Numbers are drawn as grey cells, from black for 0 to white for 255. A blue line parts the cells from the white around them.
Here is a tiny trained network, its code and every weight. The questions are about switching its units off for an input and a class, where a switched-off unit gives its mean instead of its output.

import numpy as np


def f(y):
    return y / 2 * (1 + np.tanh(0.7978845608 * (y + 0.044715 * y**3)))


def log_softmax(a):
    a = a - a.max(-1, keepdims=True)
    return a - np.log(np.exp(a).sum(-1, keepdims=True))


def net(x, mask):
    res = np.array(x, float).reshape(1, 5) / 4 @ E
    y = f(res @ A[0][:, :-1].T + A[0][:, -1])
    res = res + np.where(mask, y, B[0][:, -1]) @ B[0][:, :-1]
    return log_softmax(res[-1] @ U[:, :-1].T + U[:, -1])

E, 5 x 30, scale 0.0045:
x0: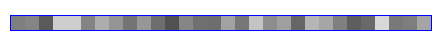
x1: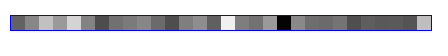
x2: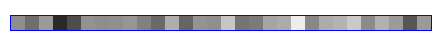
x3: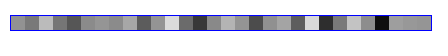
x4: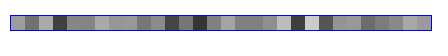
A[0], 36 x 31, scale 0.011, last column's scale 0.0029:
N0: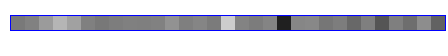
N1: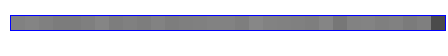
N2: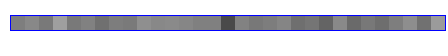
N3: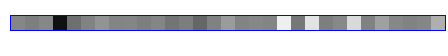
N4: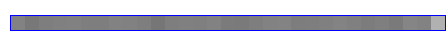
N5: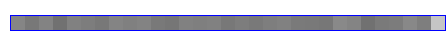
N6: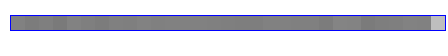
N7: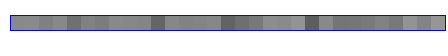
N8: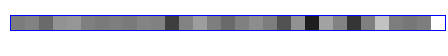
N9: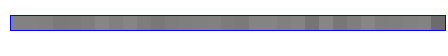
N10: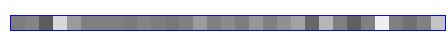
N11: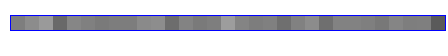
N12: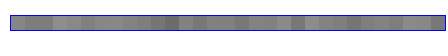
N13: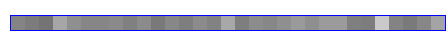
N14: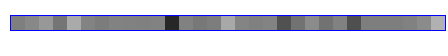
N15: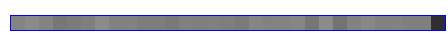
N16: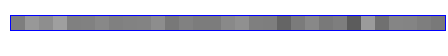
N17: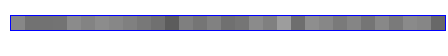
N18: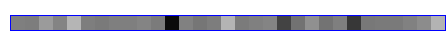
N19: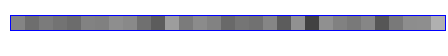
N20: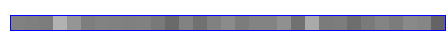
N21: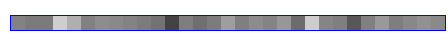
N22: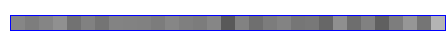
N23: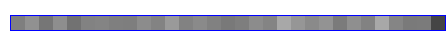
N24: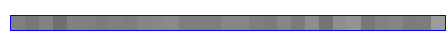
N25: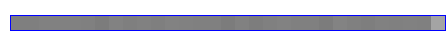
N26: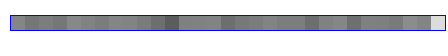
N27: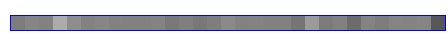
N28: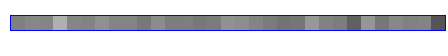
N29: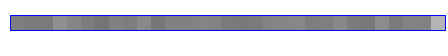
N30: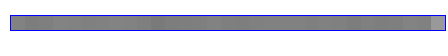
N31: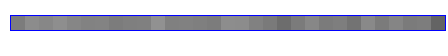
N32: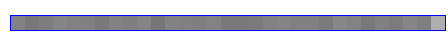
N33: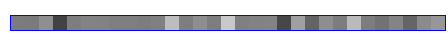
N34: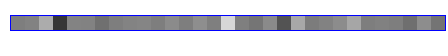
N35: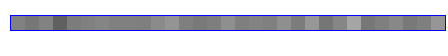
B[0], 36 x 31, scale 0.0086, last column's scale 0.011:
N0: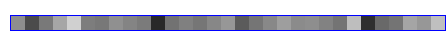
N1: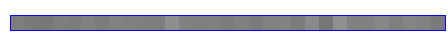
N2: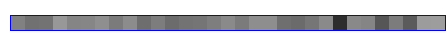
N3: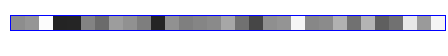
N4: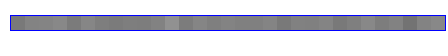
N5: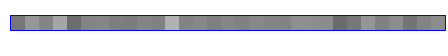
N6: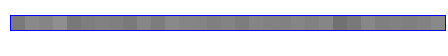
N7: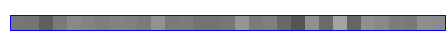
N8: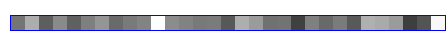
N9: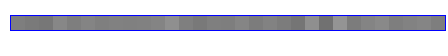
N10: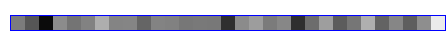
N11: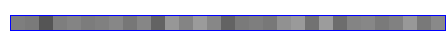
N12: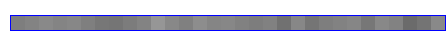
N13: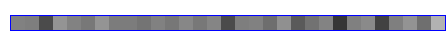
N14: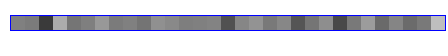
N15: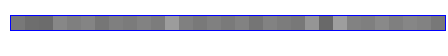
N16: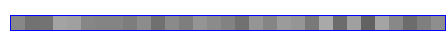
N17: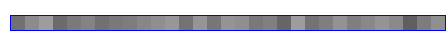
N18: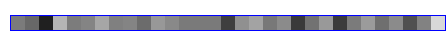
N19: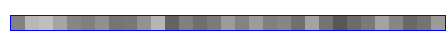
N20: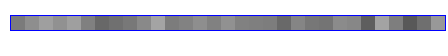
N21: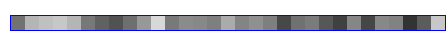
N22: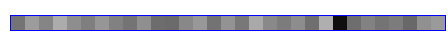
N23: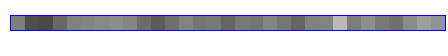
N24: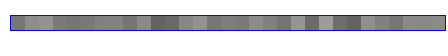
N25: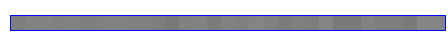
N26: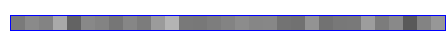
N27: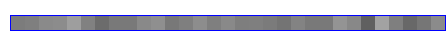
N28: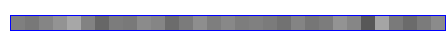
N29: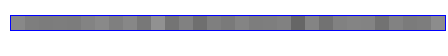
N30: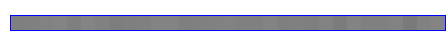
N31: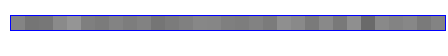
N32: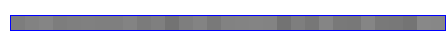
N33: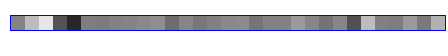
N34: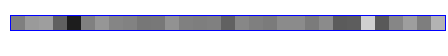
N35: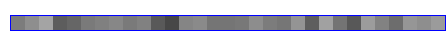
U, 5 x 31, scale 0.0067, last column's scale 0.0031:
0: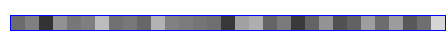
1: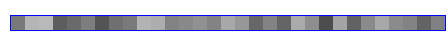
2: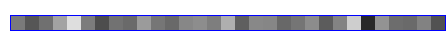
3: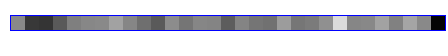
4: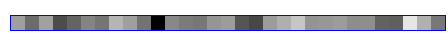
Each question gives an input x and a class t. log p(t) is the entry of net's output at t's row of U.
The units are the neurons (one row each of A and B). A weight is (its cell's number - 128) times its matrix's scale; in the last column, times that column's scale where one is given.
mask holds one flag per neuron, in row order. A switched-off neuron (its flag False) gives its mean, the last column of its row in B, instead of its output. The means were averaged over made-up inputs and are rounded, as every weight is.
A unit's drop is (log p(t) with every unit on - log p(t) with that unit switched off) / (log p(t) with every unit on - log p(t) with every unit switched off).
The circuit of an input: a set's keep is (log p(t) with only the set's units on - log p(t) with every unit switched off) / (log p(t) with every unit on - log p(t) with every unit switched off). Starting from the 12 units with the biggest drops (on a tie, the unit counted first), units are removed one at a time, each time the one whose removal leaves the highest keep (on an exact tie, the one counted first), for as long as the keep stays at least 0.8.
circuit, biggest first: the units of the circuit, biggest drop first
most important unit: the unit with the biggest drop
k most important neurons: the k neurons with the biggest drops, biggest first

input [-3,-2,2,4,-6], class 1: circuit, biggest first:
(N10, N18)
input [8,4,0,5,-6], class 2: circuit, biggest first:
(N0, N8)
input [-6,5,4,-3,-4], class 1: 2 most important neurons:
(N33, N10)
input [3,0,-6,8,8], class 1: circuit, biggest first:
(N21, N3)
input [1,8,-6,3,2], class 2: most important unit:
N0
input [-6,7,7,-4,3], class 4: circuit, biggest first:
(N10, N21)
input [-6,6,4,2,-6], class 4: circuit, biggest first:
(N0, N8)
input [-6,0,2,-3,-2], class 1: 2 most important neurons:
(N10, N18)
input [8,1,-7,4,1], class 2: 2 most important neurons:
(N8, N21)
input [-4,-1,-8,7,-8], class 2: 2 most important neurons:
(N8, N10)
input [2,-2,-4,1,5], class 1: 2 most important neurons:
(N10, N0)
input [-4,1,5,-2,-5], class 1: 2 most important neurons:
(N18, N33)
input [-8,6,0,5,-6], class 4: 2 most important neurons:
(N0, N8)
